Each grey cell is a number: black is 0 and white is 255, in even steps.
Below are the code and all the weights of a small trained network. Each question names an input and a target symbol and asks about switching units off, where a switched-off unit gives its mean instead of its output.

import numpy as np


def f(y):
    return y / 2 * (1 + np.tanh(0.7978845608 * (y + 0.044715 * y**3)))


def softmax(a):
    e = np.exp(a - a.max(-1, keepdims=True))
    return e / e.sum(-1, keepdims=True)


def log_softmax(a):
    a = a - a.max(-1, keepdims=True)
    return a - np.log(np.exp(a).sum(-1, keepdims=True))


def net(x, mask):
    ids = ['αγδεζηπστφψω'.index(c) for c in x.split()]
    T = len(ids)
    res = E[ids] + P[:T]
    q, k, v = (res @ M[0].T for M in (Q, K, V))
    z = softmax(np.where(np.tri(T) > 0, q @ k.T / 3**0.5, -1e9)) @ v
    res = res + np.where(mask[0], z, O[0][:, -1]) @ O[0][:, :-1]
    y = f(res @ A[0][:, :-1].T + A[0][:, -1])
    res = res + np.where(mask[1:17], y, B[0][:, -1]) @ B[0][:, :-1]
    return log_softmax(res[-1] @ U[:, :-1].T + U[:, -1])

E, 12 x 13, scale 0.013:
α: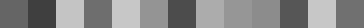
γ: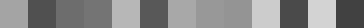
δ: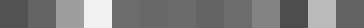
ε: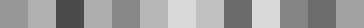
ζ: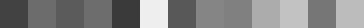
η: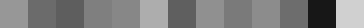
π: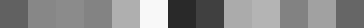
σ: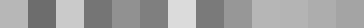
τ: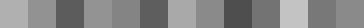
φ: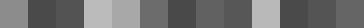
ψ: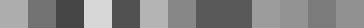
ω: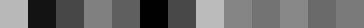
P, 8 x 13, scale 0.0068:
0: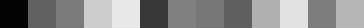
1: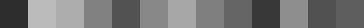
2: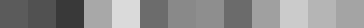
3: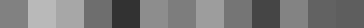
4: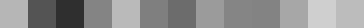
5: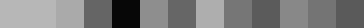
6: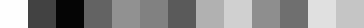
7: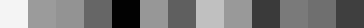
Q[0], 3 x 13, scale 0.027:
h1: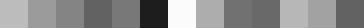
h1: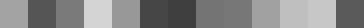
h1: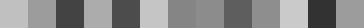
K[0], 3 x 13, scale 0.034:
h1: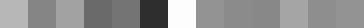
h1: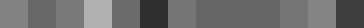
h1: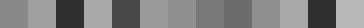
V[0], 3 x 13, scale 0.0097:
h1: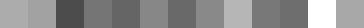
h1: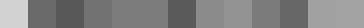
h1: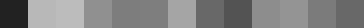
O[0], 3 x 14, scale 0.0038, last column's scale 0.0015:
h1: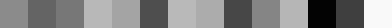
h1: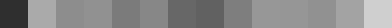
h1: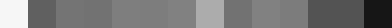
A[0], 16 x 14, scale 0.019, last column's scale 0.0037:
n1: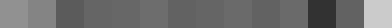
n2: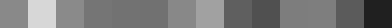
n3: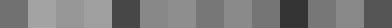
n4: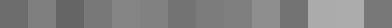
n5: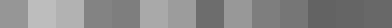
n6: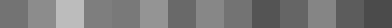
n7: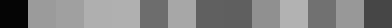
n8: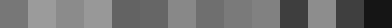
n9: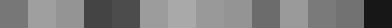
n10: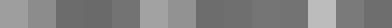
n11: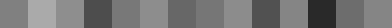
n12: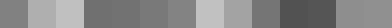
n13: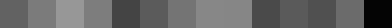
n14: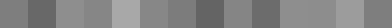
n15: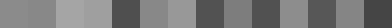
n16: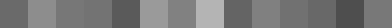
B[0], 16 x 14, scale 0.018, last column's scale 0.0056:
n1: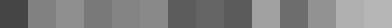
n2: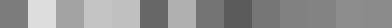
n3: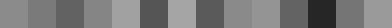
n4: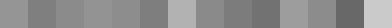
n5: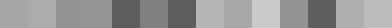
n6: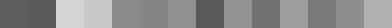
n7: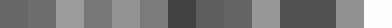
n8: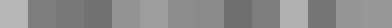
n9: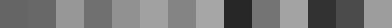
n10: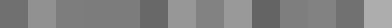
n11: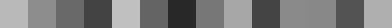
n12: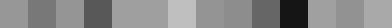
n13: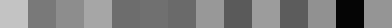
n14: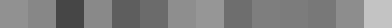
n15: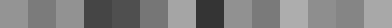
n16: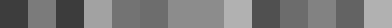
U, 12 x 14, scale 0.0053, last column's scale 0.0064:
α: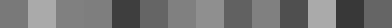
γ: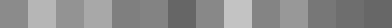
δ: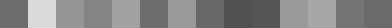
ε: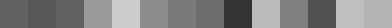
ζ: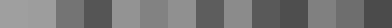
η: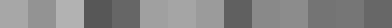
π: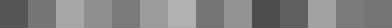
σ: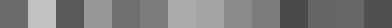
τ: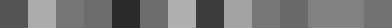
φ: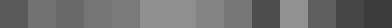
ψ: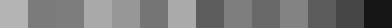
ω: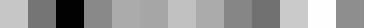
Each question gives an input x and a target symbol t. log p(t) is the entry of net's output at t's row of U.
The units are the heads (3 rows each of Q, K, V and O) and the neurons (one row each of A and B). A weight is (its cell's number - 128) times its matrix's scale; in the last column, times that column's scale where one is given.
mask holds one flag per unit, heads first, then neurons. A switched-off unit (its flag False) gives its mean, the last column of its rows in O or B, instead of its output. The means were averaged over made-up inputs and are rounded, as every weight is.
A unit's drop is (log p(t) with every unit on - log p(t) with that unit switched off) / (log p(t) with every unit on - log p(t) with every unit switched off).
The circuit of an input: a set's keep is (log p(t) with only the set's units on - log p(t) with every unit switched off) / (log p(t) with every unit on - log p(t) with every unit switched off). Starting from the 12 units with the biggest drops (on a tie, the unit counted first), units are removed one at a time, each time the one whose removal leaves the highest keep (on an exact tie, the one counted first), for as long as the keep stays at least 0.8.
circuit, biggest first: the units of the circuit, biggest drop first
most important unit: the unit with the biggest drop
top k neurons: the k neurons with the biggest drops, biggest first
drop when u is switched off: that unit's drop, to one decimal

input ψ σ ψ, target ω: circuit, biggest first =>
[h1, n7]
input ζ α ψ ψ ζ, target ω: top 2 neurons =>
[n7, n4]
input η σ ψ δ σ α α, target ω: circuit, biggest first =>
[n7, n4]
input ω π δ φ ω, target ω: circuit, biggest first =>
[h1, n7, n4]
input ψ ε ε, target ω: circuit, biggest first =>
[h1, n7]
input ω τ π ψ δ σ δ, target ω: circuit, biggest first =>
[n7, n8]
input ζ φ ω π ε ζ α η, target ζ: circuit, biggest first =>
[n11, n12]
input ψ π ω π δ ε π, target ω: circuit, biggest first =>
[n7, n4]
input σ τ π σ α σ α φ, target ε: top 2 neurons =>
[n1, n3]
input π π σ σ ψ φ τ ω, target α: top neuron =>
[n13]
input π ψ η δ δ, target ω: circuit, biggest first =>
[h1, n7, n8]
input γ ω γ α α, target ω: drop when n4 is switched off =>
0.1
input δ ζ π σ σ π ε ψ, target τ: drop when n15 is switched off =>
0.4
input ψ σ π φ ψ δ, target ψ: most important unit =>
n3
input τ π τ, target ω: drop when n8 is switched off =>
0.0
